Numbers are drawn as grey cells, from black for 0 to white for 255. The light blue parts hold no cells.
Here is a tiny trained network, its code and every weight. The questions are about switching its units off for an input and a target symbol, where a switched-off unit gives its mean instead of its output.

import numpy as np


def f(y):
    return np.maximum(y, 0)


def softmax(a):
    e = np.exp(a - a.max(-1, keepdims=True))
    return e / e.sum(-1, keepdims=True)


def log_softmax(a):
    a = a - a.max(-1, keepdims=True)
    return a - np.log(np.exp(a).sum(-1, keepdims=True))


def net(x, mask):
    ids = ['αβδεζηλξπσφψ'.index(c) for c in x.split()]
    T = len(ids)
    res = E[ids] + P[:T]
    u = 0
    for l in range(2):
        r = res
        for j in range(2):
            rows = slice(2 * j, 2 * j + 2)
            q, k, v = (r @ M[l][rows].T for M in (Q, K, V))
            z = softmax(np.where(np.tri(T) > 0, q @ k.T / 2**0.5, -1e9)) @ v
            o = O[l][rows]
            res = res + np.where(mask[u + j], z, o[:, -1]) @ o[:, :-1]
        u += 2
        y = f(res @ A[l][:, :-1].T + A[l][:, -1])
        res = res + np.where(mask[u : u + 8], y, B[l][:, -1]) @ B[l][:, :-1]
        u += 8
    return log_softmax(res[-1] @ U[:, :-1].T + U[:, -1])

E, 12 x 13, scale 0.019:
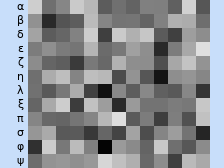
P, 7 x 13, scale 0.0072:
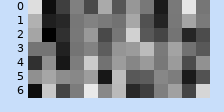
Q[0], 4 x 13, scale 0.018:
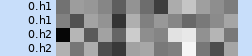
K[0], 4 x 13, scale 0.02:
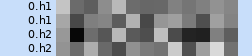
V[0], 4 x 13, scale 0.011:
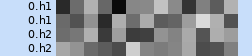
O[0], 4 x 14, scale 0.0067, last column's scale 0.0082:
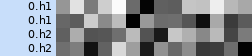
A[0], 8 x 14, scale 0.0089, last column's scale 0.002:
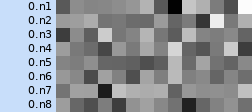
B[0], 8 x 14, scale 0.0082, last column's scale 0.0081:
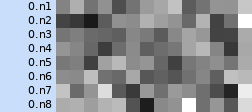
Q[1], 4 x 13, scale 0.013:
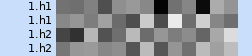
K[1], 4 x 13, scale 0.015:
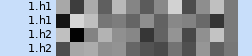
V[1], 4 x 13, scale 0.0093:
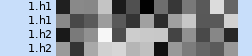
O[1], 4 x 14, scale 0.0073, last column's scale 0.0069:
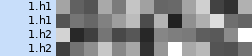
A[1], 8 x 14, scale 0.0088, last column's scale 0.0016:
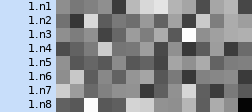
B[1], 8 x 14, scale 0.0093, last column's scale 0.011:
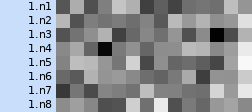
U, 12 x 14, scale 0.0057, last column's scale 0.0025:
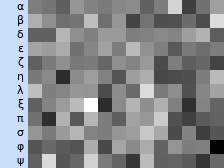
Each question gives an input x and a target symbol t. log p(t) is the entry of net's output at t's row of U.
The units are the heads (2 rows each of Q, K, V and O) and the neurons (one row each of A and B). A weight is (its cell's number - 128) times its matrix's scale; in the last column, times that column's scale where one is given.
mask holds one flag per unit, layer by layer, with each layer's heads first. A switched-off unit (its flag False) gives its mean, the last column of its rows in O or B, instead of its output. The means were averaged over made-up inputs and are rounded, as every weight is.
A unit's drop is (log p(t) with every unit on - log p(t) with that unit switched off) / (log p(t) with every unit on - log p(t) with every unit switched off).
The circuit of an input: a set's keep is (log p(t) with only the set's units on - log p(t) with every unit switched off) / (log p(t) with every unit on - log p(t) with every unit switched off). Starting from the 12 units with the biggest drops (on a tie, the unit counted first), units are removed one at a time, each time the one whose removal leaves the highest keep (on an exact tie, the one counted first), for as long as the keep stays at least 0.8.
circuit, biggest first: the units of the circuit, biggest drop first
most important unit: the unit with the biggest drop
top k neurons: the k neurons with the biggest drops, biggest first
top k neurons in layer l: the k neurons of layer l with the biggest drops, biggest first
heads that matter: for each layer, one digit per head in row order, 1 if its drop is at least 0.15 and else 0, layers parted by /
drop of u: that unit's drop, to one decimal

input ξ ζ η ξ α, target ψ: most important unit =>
0.h2
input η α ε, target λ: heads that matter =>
11 / 10
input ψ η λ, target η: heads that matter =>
01 / 01
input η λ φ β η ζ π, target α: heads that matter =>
01 / 10
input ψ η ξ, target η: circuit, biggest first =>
[0.h2 1.h2 1.n7]
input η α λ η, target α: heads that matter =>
00 / 10
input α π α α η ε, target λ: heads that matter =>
00 / 10
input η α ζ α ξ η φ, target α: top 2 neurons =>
[0.n3 1.n3]
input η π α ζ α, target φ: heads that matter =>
10 / 00
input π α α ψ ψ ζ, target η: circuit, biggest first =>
[1.h2 0.h2 1.n5]
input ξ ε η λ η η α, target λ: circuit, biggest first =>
[1.h1 0.h2]
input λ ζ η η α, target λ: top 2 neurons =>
[1.n2 0.n8]
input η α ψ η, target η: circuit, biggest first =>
[0.h2 1.h2]
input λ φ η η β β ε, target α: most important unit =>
1.h1
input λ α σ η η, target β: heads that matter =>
01 / 01
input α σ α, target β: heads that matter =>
00 / 01
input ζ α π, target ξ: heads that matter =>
01 / 00
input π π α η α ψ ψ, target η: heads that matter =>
00 / 01
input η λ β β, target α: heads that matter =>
00 / 10
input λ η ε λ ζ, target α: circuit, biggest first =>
[1.h1]
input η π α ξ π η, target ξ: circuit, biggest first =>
[0.h2 1.h2]
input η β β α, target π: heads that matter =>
10 / 00
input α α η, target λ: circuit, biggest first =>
[1.h1 1.n2]
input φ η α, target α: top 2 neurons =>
[1.n3 0.n2]
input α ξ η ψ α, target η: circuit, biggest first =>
[1.h2 0.h2 1.n7]
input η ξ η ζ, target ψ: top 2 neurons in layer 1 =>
[1.n5 1.n4]
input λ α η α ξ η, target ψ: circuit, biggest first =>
[0.h2]
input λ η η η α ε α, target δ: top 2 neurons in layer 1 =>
[1.n8 1.n6]
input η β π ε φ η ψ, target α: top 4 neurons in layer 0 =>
[0.n3 0.n2 0.n4 0.n6]
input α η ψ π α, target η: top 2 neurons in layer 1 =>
[1.n6 1.n2]
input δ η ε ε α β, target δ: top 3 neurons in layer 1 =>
[1.n8 1.n2 1.n5]
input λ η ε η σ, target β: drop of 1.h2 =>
0.7
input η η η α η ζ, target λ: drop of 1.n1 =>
0.0
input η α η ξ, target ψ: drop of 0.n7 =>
0.0
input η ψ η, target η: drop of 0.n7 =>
0.1
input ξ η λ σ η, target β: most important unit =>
1.h2
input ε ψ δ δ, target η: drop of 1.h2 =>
0.3
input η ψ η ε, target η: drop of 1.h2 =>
0.4
